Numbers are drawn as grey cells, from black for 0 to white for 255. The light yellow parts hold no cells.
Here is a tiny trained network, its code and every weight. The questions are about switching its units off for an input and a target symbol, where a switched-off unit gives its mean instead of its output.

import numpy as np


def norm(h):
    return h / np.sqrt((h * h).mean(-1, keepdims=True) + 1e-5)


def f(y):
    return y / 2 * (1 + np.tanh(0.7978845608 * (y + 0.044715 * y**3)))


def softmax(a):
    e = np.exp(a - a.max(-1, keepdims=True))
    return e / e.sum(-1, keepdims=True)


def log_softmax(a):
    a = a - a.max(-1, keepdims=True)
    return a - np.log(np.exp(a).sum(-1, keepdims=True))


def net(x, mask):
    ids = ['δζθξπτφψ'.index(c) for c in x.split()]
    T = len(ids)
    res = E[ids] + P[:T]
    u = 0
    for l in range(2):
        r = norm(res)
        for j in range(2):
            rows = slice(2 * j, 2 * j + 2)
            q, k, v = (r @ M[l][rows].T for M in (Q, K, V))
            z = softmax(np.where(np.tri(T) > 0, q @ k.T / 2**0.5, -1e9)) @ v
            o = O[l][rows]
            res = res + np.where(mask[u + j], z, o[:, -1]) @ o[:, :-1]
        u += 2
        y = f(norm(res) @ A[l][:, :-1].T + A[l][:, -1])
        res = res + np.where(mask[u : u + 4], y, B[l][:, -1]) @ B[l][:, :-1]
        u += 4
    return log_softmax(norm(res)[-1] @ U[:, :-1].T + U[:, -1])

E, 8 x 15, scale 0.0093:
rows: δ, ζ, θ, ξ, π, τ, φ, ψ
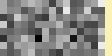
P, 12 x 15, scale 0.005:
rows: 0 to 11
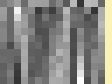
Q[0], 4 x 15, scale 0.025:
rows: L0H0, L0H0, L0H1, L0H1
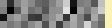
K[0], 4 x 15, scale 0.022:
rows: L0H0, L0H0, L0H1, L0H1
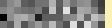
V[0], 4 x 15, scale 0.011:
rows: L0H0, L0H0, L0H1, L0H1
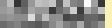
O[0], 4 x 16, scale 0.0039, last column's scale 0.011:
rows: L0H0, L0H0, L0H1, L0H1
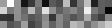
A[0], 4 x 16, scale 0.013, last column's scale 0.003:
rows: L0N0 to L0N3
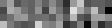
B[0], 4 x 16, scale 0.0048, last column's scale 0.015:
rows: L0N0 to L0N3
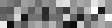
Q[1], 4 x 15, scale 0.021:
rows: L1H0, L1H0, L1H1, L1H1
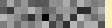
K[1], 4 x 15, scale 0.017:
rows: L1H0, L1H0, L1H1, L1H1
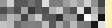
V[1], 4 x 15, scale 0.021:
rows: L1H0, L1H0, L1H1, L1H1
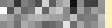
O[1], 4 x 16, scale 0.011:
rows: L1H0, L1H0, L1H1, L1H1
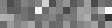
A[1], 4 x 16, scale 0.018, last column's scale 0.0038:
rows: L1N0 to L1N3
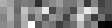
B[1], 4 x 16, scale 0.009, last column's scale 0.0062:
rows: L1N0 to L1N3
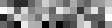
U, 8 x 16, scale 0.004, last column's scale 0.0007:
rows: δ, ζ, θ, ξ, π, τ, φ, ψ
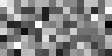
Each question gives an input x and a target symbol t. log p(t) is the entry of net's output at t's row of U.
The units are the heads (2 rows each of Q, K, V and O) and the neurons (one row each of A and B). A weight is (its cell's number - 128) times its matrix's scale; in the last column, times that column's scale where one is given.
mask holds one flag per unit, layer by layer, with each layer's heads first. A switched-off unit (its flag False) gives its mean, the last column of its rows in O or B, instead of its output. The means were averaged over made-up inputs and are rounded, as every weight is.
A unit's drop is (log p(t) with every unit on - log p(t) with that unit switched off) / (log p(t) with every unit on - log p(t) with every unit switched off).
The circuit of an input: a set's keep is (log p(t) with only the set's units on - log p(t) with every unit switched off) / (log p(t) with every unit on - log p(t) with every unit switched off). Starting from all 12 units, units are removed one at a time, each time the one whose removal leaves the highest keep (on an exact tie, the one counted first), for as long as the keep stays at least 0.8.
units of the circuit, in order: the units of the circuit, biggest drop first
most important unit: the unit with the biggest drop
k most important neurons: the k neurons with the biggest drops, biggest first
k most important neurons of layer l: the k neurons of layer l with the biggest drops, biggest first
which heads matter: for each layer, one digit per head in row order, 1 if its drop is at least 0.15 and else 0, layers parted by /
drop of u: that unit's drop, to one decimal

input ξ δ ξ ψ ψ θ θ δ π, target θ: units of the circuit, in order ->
L1H0
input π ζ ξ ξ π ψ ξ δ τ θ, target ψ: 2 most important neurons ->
L1N3, L0N2
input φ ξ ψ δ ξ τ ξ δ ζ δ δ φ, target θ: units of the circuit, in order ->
L0H0, L1H0, L1H1
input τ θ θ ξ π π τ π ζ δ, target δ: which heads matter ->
11 / 11
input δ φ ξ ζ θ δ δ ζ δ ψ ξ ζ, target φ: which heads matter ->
10 / 01
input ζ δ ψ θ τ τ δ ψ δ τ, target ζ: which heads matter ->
10 / 00
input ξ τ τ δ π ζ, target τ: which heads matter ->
01 / 11
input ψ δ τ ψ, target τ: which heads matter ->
00 / 10
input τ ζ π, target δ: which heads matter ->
11 / 11
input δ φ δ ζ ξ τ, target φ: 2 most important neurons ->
L1N2, L0N2
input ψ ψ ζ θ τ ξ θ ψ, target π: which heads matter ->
11 / 11
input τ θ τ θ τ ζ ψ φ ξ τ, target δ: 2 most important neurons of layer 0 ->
L0N2, L0N1
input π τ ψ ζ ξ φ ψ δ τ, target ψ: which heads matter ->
10 / 11
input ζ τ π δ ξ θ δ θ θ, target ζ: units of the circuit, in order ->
L0H0
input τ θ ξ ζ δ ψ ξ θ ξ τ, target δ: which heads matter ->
11 / 01
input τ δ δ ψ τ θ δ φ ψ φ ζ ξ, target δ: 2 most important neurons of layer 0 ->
L0N2, L0N0
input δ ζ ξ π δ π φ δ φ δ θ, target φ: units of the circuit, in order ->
L0H0, L1N2, L1H1
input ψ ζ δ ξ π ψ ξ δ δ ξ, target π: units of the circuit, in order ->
L0H0, L1H0, L1N0
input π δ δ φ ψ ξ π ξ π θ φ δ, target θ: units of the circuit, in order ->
L1H0, L0N1
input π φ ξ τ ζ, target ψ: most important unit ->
L0H0
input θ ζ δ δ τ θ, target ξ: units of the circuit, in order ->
L0H0, L1H0, L0N2
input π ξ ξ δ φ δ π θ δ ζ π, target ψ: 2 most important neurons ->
L0N2, L1N3
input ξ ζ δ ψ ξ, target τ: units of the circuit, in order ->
L0H0, L1H0, L0H1, L1H1
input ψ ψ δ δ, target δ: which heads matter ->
10 / 01
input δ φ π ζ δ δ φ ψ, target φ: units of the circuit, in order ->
L0H0, L1N2, L0N2, L1H1
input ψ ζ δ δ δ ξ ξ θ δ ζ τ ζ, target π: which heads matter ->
11 / 10
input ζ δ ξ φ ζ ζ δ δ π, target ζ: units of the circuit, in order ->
L0H0
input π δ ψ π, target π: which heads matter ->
10 / 11
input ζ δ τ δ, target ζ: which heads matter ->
10 / 00
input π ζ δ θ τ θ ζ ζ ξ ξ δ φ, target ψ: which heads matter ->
11 / 11
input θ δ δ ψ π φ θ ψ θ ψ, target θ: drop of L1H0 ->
0.6
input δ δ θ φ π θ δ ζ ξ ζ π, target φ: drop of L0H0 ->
1.1
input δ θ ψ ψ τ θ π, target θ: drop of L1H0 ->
0.6
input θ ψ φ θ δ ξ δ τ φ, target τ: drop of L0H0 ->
0.0
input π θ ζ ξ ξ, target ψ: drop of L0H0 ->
0.9
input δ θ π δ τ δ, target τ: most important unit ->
L1H0
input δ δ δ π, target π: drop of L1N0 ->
0.1
